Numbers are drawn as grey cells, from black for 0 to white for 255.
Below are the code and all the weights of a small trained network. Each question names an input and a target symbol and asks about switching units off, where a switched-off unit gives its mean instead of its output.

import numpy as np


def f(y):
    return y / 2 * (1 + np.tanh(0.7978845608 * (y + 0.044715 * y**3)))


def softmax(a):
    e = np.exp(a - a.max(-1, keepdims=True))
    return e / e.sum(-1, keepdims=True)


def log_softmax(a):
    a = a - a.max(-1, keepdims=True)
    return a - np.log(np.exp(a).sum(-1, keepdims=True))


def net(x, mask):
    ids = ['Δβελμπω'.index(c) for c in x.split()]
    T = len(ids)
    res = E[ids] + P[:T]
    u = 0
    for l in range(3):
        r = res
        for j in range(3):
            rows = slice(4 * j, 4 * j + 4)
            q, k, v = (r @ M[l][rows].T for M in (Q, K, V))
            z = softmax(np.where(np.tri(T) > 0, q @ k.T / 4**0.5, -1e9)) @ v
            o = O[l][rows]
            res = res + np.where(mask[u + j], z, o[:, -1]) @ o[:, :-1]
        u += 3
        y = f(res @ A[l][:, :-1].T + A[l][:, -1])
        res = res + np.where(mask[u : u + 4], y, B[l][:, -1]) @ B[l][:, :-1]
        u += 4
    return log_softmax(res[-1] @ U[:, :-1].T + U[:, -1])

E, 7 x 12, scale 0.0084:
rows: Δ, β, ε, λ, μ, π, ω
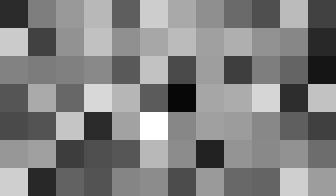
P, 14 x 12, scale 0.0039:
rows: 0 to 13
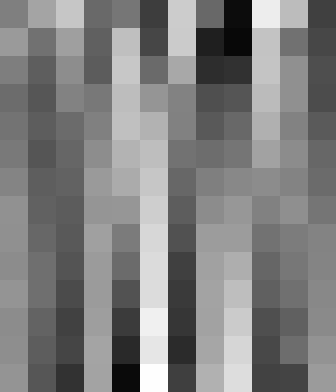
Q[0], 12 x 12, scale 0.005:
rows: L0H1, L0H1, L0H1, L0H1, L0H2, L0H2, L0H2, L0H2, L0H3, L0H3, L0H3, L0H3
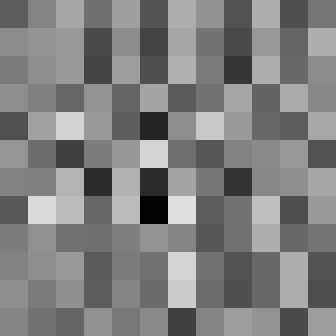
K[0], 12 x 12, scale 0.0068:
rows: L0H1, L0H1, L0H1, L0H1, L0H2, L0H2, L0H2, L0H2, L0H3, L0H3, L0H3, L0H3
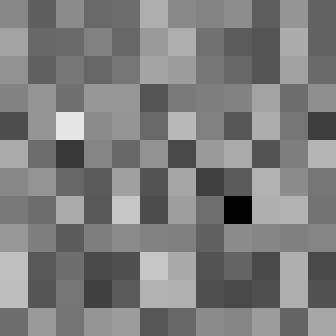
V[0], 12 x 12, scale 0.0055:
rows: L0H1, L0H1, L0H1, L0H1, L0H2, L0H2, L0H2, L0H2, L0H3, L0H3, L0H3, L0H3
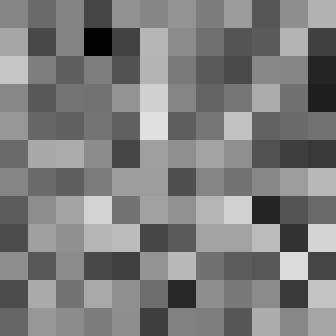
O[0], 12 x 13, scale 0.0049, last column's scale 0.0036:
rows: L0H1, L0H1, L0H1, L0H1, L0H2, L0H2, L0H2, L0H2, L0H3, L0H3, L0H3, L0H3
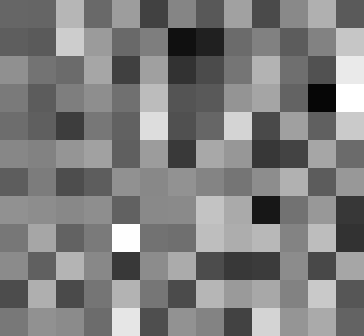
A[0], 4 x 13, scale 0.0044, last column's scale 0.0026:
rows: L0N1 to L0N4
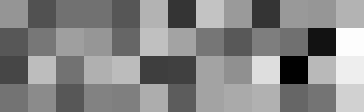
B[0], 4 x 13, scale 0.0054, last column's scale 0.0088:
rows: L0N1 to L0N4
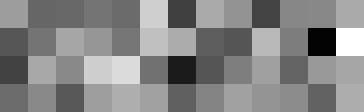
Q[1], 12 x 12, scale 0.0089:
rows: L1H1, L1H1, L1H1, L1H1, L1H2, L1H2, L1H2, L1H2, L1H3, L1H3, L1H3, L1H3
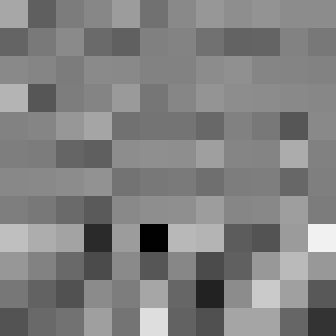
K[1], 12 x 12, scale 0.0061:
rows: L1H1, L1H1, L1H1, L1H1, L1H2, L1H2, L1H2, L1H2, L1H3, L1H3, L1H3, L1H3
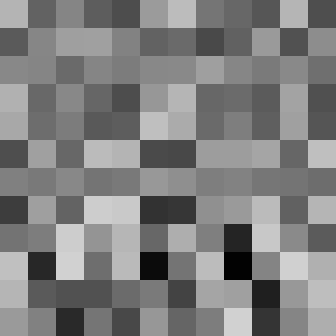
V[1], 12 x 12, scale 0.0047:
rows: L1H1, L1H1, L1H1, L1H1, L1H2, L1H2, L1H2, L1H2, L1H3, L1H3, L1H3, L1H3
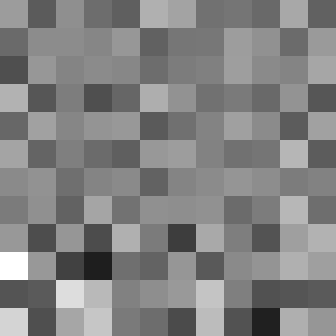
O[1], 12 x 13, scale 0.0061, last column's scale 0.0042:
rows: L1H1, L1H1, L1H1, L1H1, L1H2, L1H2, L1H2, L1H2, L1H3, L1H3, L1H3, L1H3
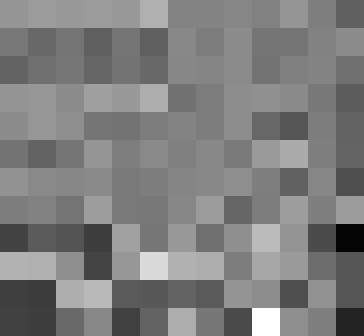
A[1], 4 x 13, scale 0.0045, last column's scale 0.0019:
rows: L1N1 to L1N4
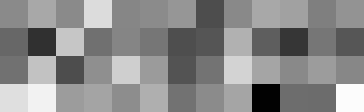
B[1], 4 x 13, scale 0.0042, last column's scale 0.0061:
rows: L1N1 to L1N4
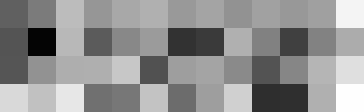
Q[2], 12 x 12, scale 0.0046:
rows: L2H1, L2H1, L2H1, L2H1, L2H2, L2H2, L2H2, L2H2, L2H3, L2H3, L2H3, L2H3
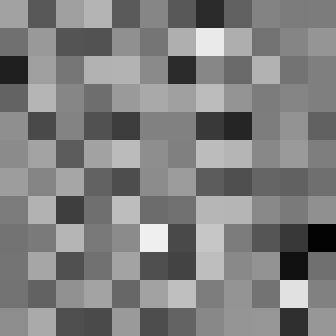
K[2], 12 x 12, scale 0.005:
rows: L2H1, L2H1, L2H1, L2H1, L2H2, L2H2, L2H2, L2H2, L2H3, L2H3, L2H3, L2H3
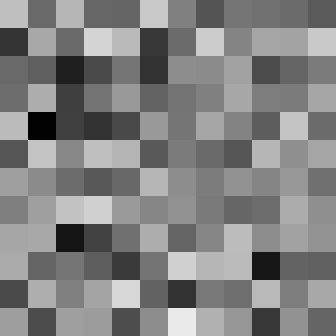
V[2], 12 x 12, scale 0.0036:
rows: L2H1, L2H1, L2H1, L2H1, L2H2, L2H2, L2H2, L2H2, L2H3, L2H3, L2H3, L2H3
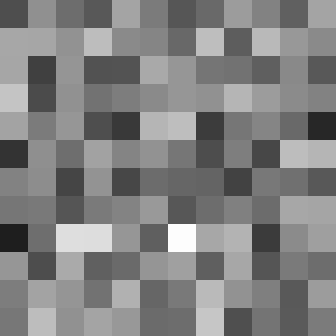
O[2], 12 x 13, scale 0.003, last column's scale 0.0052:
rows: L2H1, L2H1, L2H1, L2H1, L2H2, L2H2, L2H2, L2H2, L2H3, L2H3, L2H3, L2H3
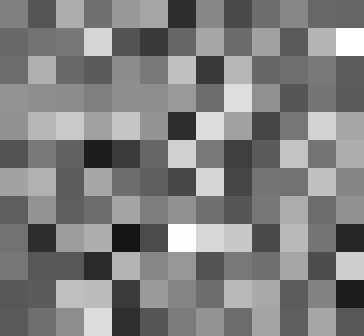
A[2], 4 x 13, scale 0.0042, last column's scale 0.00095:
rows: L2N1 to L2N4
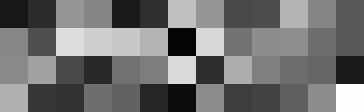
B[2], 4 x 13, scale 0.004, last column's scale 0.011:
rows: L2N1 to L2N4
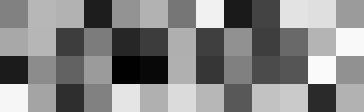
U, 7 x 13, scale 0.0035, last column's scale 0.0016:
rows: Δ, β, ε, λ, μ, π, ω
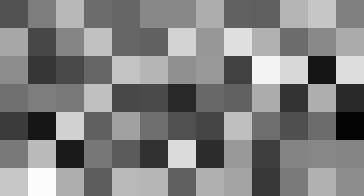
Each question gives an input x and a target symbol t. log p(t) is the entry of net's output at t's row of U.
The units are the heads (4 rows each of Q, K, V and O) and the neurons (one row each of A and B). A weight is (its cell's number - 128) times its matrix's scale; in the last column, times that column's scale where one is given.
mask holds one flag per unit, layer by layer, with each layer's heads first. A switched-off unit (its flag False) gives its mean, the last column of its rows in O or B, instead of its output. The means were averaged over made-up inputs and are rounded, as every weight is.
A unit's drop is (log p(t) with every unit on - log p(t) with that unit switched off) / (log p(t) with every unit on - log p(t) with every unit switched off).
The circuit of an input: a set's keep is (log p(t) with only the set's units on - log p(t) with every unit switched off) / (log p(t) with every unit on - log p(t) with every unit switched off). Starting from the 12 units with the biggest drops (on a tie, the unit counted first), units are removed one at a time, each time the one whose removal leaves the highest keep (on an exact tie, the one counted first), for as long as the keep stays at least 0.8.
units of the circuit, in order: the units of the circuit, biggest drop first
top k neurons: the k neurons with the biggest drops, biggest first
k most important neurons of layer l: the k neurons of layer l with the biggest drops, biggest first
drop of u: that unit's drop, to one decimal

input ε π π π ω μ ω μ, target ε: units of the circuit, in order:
(L1H3; L0N2; L1N4)
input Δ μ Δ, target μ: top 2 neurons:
(L1N2; L2N4)
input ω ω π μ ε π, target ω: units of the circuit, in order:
(L1H3; L1H1; L1N4)
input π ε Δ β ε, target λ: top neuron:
(L2N2)
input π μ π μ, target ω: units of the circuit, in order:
(L1H3; L1H1)
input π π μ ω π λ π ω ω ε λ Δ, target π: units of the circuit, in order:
(L1H1; L0H3; L0N3)
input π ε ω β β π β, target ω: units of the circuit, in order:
(L1H3; L1H1; L1N4)
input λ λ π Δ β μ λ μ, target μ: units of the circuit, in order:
(L1H3; L1N2; L0H2)
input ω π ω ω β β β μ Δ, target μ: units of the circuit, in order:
(L1H3; L1N2; L0H3)
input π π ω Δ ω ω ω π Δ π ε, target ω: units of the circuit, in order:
(L1H1; L1H3; L1N4)
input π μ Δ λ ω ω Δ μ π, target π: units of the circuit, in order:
(L1H1; L0H3; L0N3; L2H1)
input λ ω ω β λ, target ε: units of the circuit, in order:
(L2H2; L1N4; L0H3)
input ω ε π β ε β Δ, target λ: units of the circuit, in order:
(L1H3; L0H2; L0H1)
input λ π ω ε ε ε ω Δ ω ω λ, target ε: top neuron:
(L0N3)
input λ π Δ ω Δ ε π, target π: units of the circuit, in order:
(L1H1; L0H3; L0N3; L2N3)
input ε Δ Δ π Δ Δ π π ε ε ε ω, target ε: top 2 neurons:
(L1N4; L0N1)
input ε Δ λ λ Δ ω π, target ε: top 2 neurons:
(L2N4; L0N3)
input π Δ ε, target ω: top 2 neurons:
(L0N2; L1N4)
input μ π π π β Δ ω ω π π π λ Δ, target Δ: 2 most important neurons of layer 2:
(L2N1; L2N2)
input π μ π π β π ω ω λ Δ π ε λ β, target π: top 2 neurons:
(L0N3; L1N3)
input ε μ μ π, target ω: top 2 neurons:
(L1N4; L0N3)
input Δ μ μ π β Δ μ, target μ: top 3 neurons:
(L0N1; L1N2; L2N4)
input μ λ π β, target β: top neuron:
(L0N3)
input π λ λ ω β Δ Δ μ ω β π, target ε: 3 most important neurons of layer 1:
(L1N3; L1N4; L1N1)
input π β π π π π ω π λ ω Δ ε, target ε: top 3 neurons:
(L2N4; L2N2; L0N3)
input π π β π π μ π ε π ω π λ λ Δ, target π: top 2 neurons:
(L0N3; L0N2)
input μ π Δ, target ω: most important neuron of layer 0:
(L0N2)
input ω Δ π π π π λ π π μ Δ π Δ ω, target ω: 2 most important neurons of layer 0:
(L0N3; L0N2)
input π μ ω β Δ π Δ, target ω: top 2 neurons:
(L1N4; L0N2)
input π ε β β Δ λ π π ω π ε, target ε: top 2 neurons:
(L2N4; L2N2)
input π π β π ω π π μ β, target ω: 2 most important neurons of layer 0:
(L0N2; L0N3)
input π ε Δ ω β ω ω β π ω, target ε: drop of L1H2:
0.3
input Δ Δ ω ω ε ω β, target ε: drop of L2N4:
-0.1
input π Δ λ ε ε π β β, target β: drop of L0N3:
0.2
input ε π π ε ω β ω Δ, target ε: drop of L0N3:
0.1
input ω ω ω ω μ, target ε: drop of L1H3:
0.2
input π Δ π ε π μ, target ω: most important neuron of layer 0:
(L0N3)
